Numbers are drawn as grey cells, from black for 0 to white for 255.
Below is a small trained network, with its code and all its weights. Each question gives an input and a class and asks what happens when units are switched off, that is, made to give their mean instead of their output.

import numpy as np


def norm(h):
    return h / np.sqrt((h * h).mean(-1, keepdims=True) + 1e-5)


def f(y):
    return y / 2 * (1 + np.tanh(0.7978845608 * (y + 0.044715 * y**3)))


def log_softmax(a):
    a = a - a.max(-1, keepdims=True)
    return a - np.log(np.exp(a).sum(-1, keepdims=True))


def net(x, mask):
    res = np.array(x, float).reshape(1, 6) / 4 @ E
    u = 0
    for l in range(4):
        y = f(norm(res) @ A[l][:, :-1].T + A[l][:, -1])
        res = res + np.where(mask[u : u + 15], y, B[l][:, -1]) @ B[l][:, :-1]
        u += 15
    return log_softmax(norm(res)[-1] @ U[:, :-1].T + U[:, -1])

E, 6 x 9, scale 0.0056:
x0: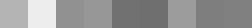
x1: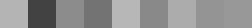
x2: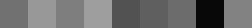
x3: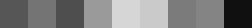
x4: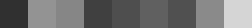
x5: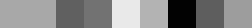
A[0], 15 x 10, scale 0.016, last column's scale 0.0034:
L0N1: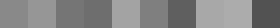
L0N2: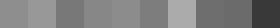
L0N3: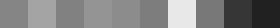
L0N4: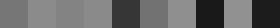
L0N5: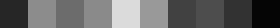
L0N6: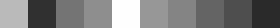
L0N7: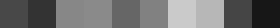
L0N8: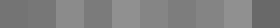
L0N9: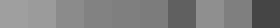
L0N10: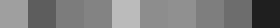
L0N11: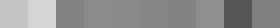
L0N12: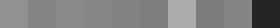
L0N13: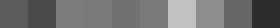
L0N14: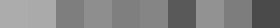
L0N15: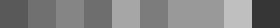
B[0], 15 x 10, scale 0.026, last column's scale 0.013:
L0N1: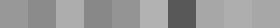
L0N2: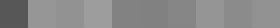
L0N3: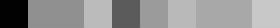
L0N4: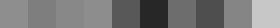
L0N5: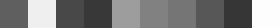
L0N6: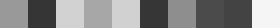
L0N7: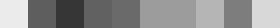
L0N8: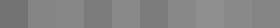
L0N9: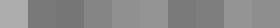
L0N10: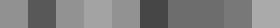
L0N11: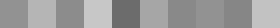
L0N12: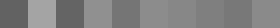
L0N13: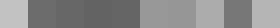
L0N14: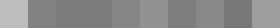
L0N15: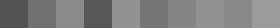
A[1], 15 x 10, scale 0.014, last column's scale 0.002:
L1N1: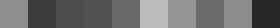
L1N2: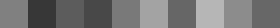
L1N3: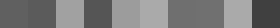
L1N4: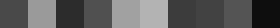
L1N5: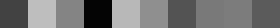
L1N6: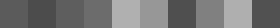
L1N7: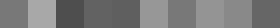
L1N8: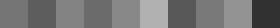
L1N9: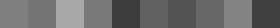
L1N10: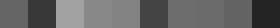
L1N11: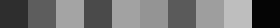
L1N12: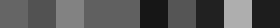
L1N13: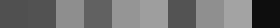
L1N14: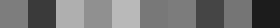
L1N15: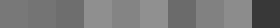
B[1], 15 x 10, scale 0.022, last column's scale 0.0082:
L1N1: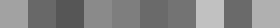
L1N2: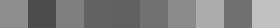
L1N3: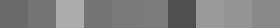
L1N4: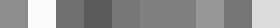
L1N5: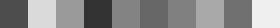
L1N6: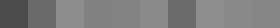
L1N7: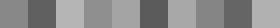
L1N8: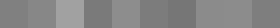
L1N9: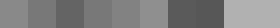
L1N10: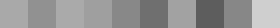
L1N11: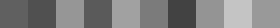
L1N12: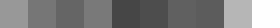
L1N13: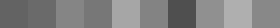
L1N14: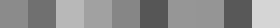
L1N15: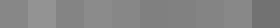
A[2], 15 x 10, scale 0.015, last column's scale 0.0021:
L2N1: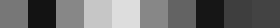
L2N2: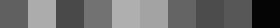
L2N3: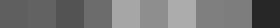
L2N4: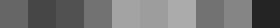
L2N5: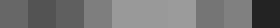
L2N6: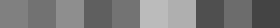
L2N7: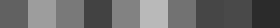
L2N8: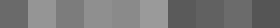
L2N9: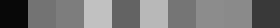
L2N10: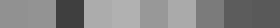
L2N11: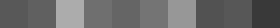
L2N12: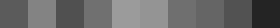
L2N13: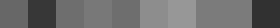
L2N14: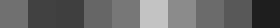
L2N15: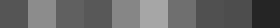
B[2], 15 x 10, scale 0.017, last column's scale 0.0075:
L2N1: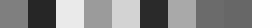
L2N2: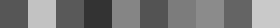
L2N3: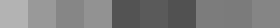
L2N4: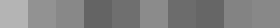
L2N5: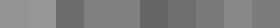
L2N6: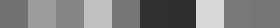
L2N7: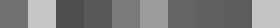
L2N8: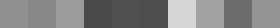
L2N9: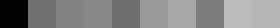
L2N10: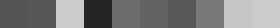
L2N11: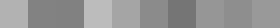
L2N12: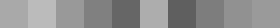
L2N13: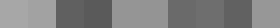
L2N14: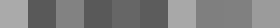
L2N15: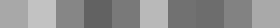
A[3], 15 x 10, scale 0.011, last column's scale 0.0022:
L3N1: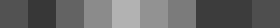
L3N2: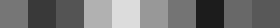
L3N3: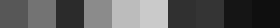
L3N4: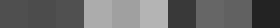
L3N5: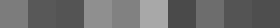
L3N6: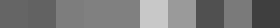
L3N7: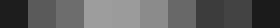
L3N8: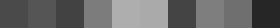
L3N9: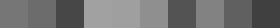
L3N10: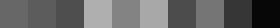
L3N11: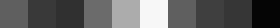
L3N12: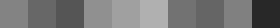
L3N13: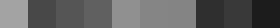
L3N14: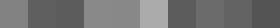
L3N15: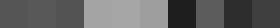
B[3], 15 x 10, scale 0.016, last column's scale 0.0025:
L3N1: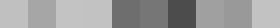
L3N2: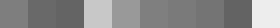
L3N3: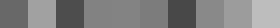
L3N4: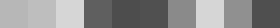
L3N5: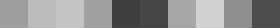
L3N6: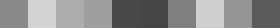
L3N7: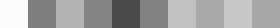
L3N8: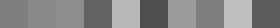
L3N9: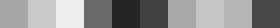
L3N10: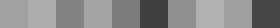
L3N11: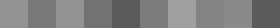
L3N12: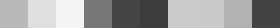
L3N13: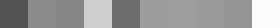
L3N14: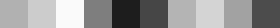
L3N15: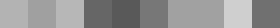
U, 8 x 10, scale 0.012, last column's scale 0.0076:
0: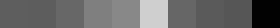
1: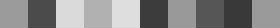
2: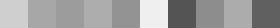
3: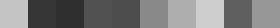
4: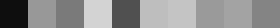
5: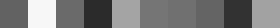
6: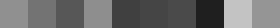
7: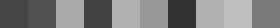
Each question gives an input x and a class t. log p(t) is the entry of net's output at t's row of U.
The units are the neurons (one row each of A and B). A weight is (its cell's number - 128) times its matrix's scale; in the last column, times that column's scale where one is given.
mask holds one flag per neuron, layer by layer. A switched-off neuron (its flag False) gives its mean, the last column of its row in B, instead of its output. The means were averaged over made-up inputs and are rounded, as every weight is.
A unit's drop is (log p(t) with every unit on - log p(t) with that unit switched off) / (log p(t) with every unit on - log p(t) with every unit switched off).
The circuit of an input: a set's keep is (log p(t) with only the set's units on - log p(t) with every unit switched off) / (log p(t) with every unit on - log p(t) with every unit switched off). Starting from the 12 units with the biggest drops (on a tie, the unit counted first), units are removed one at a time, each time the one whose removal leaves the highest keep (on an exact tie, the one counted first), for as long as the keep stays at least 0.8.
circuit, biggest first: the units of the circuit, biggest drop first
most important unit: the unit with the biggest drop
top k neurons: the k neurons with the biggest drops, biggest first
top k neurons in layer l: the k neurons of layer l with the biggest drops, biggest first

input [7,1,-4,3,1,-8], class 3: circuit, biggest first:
L0N7
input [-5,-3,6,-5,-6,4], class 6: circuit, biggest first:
L1N12, L0N4
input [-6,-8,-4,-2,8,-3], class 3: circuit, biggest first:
L0N5, L0N6
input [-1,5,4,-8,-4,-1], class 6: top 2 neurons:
L0N6, L0N5
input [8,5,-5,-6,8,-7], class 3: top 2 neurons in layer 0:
L0N5, L0N6
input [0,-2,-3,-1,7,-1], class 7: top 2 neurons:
L0N5, L0N6
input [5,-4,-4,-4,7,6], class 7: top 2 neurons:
L0N5, L0N1
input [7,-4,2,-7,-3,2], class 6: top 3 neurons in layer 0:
L0N4, L0N6, L0N5
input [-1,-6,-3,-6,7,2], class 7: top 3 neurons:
L0N5, L0N6, L0N1
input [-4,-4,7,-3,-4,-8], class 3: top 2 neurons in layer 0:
L0N7, L0N13
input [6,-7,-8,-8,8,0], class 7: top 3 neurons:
L0N5, L0N6, L0N7
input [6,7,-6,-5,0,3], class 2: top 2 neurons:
L0N6, L0N5
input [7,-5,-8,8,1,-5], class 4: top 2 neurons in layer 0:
L0N3, L0N11
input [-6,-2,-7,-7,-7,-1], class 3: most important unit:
L0N7
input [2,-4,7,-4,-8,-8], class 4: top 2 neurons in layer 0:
L0N3, L0N6
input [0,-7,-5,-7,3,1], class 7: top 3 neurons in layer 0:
L0N5, L0N6, L0N7
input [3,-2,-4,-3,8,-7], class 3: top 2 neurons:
L0N5, L0N6
